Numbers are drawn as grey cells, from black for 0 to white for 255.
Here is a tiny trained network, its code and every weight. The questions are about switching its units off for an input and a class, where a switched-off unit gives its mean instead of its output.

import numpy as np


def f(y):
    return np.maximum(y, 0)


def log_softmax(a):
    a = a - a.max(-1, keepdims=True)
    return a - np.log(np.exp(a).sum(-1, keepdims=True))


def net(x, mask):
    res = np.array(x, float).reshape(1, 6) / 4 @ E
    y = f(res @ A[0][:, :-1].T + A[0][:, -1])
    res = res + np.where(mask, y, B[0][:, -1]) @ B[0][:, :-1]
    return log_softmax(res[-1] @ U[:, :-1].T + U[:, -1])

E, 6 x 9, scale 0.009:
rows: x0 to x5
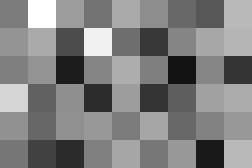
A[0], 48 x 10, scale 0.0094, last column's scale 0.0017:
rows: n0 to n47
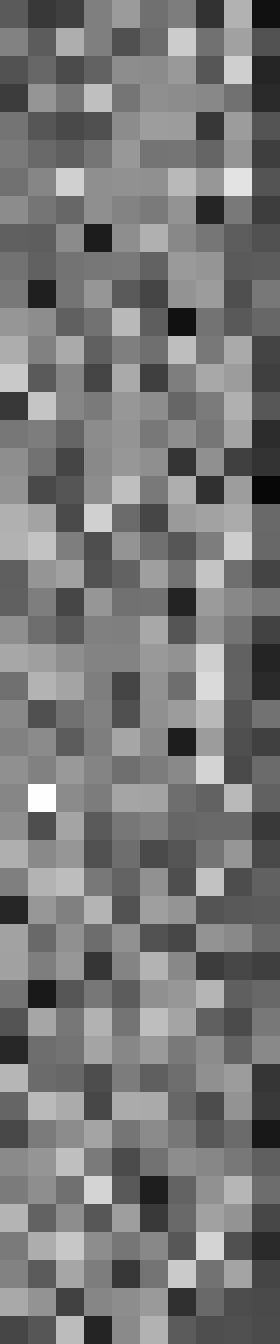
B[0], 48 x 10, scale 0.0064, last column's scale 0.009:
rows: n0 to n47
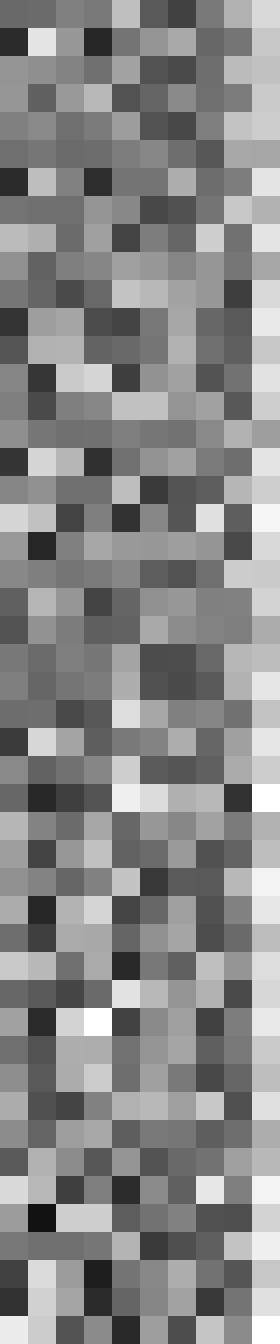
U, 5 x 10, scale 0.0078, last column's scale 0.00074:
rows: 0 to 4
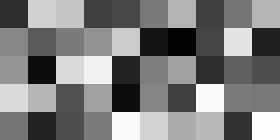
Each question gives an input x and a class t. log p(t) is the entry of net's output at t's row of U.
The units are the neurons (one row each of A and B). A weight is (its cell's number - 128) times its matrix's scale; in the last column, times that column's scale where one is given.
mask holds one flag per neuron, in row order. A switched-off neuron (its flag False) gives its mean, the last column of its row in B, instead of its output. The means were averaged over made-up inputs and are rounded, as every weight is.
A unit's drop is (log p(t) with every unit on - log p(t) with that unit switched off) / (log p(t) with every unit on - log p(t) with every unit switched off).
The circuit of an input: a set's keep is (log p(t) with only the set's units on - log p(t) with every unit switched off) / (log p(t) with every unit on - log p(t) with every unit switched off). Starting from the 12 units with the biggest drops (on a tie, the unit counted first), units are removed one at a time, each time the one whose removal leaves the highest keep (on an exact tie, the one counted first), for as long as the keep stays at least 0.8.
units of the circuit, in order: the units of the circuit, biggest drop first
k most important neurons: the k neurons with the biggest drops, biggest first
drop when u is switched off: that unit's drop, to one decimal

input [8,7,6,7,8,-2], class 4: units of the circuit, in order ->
(n28)
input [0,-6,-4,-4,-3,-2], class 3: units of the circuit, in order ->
(n47; n8)
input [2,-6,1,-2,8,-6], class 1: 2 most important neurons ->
(n31; n44)
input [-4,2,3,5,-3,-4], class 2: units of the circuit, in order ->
(n13; n43)
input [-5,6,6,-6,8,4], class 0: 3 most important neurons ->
(n16; n46; n21)
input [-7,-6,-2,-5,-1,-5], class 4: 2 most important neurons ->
(n35; n25)
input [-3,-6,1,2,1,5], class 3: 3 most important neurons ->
(n47; n8; n34)
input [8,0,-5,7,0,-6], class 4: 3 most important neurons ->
(n28; n19; n39)
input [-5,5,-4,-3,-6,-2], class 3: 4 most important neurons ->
(n28; n18; n42; n14)
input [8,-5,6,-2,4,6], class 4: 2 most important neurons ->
(n28; n39)
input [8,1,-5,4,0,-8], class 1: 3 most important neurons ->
(n44; n31; n24)
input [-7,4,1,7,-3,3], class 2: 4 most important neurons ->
(n13; n43; n28; n38)
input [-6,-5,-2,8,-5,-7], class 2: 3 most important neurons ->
(n13; n43; n33)
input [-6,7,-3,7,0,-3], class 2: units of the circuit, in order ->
(n13)
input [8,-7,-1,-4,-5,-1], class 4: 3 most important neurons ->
(n28; n39; n14)
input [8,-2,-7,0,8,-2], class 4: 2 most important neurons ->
(n28; n39)
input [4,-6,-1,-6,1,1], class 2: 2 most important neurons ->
(n36; n32)
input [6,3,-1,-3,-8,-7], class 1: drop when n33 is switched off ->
0.0
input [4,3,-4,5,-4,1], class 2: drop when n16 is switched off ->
0.1
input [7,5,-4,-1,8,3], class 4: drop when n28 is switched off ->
0.6
